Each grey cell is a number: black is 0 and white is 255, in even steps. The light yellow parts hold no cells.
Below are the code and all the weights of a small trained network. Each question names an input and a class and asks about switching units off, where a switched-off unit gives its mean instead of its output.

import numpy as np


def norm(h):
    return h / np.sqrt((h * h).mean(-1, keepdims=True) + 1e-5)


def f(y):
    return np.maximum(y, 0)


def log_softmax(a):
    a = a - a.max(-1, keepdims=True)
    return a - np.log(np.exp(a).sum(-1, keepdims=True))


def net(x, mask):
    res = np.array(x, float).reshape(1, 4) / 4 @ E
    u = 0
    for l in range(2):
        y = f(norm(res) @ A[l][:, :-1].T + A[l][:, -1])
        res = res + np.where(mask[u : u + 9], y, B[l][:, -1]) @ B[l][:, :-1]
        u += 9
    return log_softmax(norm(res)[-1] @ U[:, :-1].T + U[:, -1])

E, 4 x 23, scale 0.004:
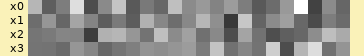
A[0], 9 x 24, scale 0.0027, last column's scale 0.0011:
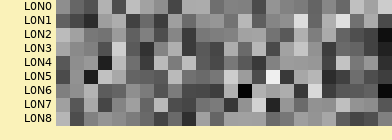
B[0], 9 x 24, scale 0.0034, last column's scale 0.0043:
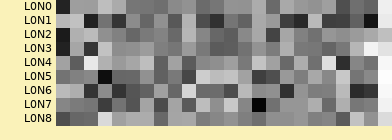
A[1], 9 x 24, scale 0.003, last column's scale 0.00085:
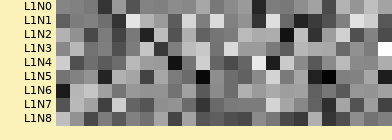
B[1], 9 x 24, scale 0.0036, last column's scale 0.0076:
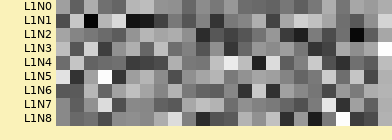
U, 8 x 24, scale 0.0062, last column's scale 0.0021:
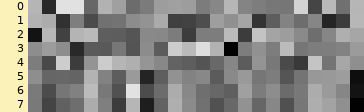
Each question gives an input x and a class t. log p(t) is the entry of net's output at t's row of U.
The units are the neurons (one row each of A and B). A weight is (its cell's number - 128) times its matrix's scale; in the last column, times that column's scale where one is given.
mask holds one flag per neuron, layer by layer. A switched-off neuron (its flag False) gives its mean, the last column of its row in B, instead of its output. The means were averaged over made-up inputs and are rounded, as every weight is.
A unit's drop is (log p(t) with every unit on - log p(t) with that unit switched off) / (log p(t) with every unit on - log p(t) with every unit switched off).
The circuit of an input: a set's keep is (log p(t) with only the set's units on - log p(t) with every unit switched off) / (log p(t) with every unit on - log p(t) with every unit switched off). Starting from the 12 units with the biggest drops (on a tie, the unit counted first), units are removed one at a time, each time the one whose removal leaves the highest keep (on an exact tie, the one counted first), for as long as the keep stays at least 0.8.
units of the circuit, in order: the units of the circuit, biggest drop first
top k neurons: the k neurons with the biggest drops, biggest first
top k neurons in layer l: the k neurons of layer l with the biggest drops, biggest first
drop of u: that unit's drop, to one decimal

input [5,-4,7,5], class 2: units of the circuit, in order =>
[L1N1 L0N4]
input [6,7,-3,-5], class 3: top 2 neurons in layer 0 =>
[L0N5 L0N4]
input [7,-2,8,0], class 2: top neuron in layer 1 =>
[L1N1]
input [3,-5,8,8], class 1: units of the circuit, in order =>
[L1N2 L0N1]
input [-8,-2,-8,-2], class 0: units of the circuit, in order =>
[L1N5 L1N7]
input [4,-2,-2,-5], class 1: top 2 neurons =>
[L0N6 L0N4]
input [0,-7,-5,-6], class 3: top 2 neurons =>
[L0N7 L1N4]
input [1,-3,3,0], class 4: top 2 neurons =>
[L0N0 L0N7]
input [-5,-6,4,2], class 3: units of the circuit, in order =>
[L1N4 L1N3]
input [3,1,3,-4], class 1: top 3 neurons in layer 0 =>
[L0N4 L0N6 L0N2]
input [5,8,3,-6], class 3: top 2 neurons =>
[L0N5 L0N1]
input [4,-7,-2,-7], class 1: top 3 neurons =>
[L0N6 L0N5 L1N8]
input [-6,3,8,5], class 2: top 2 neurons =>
[L1N1 L0N6]
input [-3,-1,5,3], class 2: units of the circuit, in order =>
[L1N1]
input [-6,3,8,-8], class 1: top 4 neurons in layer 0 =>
[L0N6 L0N3 L0N8 L0N2]
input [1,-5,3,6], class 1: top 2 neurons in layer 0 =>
[L0N1 L0N5]
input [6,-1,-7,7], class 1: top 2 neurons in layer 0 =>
[L0N1 L0N4]
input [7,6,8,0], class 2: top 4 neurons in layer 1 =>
[L1N1 L1N5 L1N7 L1N0]
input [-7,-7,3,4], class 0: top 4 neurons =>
[L1N5 L0N5 L0N4 L1N7]
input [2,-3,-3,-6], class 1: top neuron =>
[L0N6]
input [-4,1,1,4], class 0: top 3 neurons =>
[L0N6 L0N4 L1N5]
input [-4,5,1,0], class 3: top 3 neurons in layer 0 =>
[L0N5 L0N0 L0N2]
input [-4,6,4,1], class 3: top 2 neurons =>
[L0N5 L0N3]
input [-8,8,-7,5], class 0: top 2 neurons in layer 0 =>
[L0N4 L0N7]
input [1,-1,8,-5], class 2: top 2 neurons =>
[L1N1 L0N1]
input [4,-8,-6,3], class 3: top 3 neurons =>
[L1N4 L0N7 L1N1]
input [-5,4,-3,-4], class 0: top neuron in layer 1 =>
[L1N7]
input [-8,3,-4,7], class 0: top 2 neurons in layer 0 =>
[L0N4 L0N6]
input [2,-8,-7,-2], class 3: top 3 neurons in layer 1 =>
[L1N4 L1N1 L1N6]
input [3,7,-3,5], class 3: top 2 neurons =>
[L0N5 L0N6]
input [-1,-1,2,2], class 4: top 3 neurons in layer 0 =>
[L0N6 L0N4 L0N0]
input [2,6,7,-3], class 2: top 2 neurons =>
[L1N1 L0N7]
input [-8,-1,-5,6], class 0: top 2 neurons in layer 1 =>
[L1N5 L1N7]
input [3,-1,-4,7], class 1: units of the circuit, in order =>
[L0N1]
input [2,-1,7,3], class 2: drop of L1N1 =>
0.3
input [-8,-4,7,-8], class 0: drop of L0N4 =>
0.4
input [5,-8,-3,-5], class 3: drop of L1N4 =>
0.6
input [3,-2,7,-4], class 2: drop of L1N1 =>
0.4
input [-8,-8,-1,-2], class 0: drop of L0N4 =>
0.1
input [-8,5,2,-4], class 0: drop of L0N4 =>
0.0
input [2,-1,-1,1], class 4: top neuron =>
[L1N1]
